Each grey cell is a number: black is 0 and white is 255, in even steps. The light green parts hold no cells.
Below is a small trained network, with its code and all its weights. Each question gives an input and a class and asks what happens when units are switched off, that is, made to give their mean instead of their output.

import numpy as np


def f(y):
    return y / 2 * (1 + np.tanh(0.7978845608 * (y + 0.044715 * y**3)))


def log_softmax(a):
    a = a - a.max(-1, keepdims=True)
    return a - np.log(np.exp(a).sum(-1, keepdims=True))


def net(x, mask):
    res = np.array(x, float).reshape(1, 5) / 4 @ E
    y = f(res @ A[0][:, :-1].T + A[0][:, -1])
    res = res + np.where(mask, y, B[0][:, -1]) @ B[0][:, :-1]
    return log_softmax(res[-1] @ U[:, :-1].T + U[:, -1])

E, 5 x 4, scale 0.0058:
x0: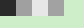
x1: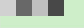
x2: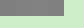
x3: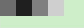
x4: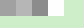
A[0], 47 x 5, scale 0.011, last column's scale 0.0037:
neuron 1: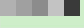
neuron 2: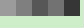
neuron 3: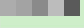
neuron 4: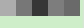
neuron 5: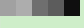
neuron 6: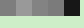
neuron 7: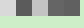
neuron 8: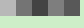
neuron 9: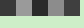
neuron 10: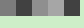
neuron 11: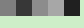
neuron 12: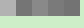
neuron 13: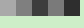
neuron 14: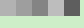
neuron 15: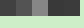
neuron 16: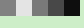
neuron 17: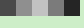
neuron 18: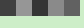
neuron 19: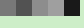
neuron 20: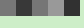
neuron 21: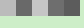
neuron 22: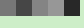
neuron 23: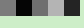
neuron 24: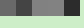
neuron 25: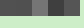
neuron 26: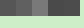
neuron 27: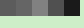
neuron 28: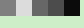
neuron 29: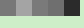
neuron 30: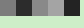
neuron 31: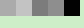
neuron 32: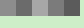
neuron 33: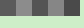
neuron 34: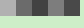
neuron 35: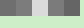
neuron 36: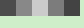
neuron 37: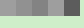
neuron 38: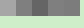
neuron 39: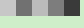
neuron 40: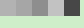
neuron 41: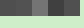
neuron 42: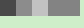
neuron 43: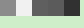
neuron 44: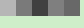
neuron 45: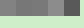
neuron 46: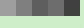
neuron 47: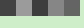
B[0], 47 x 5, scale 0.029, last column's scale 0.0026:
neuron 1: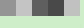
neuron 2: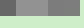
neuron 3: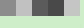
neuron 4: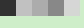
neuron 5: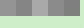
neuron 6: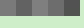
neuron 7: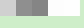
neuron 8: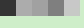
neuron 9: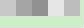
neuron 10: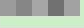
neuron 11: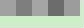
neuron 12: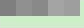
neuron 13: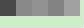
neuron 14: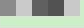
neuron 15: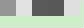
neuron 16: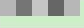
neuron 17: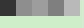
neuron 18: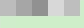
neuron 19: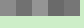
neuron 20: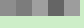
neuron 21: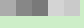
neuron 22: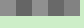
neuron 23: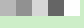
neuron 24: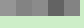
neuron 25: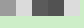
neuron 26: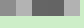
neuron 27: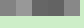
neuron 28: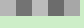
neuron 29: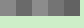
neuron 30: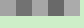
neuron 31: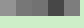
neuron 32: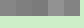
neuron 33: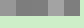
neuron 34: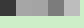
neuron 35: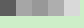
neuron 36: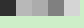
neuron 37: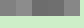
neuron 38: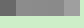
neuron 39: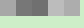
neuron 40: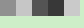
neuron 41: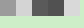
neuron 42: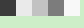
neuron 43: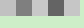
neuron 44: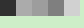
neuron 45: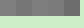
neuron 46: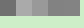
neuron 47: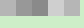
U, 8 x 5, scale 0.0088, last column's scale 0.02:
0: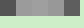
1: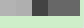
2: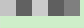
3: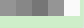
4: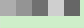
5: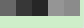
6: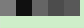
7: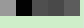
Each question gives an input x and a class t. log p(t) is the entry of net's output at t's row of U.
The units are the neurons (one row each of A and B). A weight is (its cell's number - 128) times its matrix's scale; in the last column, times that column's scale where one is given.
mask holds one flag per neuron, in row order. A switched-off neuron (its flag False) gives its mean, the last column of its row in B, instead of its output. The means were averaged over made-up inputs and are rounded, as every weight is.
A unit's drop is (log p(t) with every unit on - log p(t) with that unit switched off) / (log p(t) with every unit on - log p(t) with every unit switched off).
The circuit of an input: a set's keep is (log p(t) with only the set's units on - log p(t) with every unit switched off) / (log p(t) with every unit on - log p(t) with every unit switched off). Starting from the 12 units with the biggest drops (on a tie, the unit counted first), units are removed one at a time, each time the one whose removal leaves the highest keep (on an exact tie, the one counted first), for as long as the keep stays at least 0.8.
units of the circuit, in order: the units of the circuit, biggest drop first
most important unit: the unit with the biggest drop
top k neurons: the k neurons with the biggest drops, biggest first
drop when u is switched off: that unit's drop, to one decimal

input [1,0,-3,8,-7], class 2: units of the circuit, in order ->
[neuron 23]
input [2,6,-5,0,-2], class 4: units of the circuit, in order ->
[neuron 7; neuron 21]
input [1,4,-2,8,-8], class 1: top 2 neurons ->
[neuron 15; neuron 25]
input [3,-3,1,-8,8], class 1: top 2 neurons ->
[neuron 40; neuron 3]
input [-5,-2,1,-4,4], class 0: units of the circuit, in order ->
[neuron 4; neuron 44]
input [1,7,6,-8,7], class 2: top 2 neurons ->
[neuron 43; neuron 16]
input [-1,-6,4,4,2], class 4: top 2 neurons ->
[neuron 9; neuron 18]
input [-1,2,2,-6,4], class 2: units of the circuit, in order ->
[neuron 43; neuron 16]
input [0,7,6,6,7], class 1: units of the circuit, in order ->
[neuron 40; neuron 1]
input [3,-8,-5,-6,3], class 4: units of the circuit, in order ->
[neuron 9; neuron 18]
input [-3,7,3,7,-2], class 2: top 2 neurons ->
[neuron 23; neuron 30]
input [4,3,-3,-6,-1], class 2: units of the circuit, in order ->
[neuron 16; neuron 43]
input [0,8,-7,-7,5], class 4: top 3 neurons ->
[neuron 7; neuron 21; neuron 39]
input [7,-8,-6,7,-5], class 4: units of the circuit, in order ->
[neuron 9]
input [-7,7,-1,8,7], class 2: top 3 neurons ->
[neuron 23; neuron 30; neuron 11]
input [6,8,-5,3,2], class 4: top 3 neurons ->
[neuron 7; neuron 21; neuron 39]
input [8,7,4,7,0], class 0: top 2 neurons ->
[neuron 42; neuron 36]
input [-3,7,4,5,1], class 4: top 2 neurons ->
[neuron 7; neuron 21]
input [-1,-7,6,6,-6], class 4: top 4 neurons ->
[neuron 9; neuron 18; neuron 47; neuron 40]
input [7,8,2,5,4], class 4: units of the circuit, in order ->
[neuron 7]
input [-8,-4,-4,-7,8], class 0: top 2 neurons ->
[neuron 4; neuron 44]
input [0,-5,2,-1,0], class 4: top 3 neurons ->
[neuron 9; neuron 18; neuron 47]
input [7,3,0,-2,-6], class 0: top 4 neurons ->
[neuron 36; neuron 42; neuron 17; neuron 35]
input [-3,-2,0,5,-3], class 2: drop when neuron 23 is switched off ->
0.4
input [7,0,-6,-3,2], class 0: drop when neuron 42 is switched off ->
0.1
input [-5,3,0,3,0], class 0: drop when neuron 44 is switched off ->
0.2
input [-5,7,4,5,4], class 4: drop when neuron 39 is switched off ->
0.3
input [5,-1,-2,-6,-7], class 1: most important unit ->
neuron 15
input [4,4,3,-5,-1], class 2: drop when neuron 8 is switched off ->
0.2
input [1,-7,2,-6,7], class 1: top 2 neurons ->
[neuron 40; neuron 3]
